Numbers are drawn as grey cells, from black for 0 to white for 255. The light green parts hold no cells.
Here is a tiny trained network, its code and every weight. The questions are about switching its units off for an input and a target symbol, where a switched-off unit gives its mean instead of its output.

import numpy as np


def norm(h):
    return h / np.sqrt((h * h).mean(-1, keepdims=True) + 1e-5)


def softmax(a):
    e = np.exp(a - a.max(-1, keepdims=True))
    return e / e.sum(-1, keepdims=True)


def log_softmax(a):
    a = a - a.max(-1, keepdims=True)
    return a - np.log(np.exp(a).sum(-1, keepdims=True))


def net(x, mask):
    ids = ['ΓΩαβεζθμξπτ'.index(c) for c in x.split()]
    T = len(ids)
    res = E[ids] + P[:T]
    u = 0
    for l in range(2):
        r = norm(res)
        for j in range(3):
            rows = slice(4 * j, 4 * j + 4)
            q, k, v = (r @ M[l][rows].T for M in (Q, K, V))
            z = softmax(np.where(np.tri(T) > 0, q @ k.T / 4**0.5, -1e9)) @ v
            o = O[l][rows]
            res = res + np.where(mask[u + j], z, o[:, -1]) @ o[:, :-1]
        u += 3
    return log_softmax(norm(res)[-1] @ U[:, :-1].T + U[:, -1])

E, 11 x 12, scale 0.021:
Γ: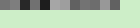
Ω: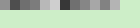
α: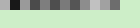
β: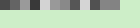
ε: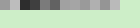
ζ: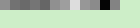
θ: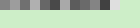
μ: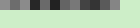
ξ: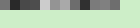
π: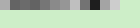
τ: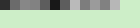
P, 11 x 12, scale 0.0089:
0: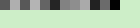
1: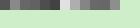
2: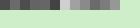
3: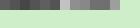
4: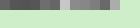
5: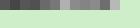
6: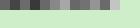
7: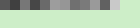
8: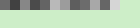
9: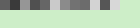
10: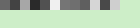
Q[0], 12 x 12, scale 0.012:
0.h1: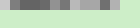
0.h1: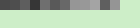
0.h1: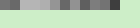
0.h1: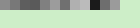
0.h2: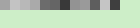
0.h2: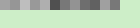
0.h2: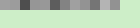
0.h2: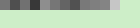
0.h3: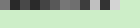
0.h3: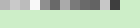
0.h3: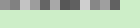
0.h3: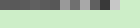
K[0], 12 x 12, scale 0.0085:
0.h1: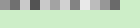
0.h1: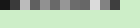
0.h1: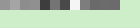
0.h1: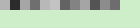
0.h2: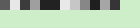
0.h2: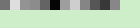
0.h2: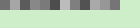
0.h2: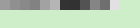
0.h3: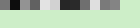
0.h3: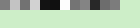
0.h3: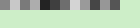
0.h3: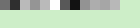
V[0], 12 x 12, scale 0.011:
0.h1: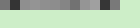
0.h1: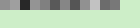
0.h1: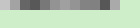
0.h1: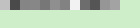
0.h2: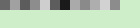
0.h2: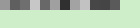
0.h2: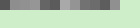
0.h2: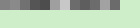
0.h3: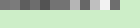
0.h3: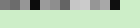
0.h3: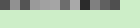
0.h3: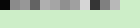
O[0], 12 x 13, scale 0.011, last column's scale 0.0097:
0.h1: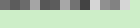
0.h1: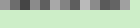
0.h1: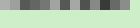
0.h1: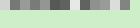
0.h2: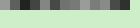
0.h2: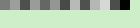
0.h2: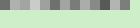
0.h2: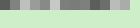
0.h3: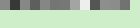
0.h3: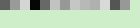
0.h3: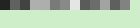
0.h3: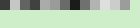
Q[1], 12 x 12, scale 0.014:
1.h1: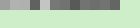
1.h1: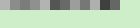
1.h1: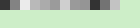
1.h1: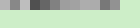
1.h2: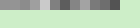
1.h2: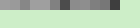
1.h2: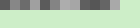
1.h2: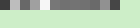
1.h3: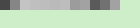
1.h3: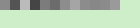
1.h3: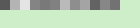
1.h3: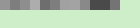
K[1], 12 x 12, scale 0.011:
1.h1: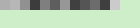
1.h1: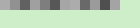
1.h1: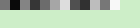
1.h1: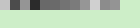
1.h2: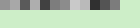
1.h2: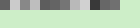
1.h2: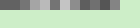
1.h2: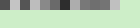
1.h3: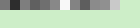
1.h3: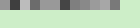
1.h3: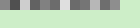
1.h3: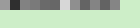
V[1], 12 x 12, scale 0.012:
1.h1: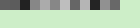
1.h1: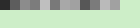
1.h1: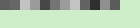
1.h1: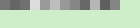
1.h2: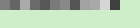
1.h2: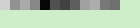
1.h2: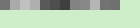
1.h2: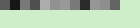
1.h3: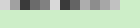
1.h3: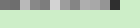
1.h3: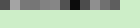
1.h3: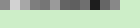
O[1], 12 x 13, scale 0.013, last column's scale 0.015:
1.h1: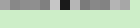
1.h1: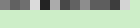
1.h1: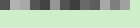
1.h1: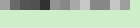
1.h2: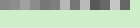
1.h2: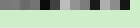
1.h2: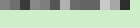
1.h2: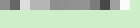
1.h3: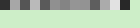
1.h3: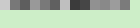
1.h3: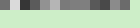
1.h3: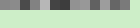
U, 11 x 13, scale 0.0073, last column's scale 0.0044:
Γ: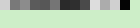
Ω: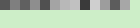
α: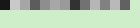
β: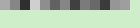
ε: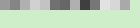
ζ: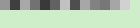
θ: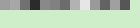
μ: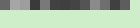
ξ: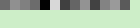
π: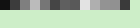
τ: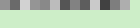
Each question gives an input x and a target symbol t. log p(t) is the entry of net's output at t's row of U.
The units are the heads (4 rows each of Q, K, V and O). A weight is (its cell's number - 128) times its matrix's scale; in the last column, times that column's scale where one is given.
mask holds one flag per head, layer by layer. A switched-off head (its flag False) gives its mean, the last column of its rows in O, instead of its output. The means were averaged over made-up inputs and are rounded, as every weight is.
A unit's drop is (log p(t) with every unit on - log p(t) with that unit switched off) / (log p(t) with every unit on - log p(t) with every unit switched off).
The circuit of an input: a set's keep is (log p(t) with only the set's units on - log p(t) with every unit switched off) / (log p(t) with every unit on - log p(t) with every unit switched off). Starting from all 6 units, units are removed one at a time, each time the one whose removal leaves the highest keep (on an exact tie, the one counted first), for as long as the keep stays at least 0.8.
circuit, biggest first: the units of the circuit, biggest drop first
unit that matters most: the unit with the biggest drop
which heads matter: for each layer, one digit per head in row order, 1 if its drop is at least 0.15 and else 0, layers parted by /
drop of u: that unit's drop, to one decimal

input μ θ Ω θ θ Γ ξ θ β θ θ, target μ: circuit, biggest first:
(0.h2 1.h1)
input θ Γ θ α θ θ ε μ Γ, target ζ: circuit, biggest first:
(1.h2)
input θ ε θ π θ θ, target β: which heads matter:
001 / 000
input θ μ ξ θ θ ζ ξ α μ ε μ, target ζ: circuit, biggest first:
(1.h2 0.h3)
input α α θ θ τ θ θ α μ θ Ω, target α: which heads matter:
011 / 101
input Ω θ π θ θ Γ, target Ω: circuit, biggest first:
(0.h2 1.h3)
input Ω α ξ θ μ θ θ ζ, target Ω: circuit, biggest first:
(0.h2 1.h3)
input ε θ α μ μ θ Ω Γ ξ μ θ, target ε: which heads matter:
110 / 101
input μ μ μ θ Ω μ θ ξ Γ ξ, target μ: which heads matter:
110 / 100
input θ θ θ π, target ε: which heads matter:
100 / 000
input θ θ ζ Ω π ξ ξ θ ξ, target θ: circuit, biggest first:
(0.h2 1.h1 1.h3 0.h1)
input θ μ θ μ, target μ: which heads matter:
000 / 010
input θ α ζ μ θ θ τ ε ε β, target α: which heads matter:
001 / 000
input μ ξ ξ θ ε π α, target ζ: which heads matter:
001 / 010
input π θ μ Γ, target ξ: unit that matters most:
1.h2
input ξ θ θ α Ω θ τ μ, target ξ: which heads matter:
011 / 000
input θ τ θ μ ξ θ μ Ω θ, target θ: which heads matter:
010 / 101
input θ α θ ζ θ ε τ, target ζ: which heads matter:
000 / 010
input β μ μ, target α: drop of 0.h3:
0.7
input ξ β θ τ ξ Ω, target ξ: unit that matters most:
0.h3
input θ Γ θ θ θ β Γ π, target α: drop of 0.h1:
0.0
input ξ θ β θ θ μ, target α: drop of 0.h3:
0.9
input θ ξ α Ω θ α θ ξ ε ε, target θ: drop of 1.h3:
0.2
